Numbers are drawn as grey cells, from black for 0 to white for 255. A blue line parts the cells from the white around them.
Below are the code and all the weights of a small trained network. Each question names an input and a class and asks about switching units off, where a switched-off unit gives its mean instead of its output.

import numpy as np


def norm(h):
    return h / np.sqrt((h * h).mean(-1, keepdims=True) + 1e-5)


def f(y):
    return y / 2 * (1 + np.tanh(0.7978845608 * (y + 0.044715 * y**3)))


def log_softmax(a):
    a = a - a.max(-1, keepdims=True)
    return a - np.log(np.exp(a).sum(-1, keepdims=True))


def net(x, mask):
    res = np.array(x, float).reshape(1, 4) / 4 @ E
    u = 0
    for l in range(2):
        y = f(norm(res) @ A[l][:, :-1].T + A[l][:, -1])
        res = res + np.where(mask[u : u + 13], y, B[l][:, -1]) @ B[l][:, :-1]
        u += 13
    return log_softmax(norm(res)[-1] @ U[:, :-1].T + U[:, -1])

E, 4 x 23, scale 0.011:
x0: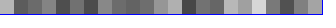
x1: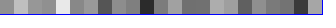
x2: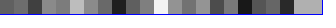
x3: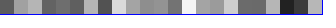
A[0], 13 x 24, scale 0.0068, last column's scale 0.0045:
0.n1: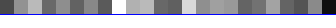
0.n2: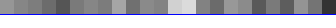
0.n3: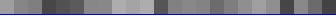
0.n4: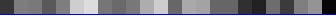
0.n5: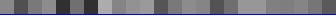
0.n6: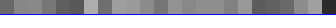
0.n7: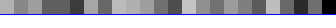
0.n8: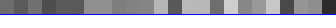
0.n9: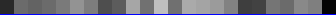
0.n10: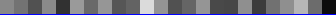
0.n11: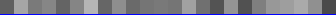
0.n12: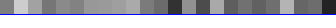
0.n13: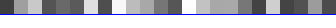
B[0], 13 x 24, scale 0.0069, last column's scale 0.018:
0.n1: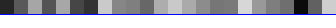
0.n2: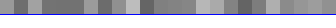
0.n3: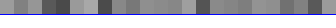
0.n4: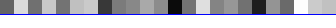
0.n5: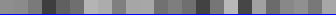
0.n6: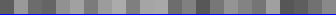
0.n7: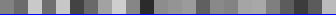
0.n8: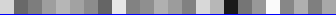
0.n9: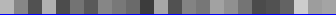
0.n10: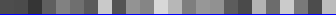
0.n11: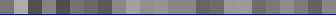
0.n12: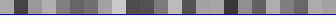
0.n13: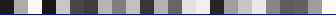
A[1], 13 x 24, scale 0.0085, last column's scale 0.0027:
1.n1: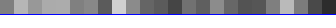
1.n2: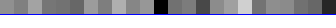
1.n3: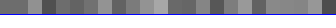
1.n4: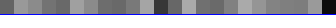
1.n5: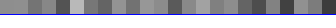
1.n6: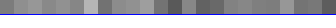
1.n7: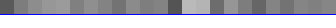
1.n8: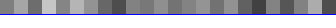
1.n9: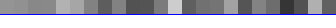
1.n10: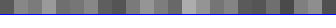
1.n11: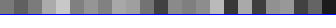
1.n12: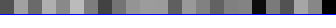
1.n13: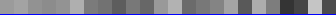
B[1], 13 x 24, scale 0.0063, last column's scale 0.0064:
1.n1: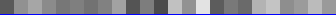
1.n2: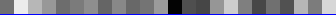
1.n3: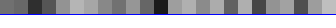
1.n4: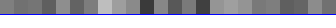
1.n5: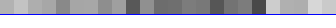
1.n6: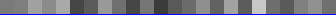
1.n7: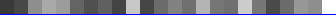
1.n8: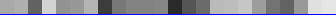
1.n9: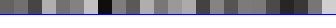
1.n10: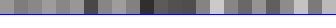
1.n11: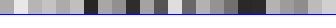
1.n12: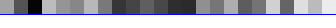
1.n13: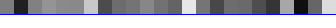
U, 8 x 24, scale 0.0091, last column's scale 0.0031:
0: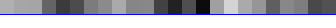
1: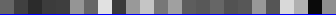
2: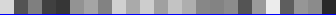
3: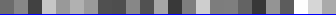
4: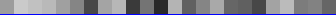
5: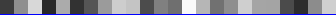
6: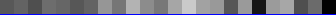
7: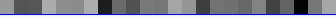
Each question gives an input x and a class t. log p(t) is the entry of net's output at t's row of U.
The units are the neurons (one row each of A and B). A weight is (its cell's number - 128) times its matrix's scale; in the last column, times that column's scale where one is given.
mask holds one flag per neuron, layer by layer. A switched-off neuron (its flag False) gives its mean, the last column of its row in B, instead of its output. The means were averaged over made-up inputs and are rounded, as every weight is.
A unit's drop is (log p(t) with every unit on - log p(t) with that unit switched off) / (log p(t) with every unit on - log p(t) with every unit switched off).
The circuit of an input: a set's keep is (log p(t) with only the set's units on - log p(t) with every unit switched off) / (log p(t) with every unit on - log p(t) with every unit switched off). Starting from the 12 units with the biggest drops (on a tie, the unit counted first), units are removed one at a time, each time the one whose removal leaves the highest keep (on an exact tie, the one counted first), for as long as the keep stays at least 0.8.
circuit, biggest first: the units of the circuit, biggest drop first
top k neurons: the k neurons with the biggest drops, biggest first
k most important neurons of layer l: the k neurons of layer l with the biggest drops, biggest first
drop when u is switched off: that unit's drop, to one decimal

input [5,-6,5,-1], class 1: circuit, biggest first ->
0.n10
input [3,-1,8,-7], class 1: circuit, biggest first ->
0.n10, 0.n4
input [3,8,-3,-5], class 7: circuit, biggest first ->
1.n9, 0.n13
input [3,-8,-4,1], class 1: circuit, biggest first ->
0.n10, 0.n13
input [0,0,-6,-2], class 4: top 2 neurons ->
0.n13, 1.n11
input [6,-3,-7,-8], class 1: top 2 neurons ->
0.n7, 1.n8
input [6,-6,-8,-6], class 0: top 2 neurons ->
1.n2, 0.n1
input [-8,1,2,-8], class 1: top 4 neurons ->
0.n10, 0.n4, 0.n7, 0.n8
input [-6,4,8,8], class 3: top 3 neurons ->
0.n4, 0.n9, 1.n12
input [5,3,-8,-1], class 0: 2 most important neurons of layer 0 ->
0.n13, 0.n8
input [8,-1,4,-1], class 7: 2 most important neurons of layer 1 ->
1.n13, 1.n9
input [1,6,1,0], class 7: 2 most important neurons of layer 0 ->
0.n4, 0.n13
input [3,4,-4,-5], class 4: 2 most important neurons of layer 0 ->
0.n13, 0.n5
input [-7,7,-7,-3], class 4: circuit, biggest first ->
1.n11
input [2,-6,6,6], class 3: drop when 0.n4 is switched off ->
0.1
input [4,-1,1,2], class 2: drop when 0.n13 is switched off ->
0.2
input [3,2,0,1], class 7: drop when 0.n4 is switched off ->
0.3
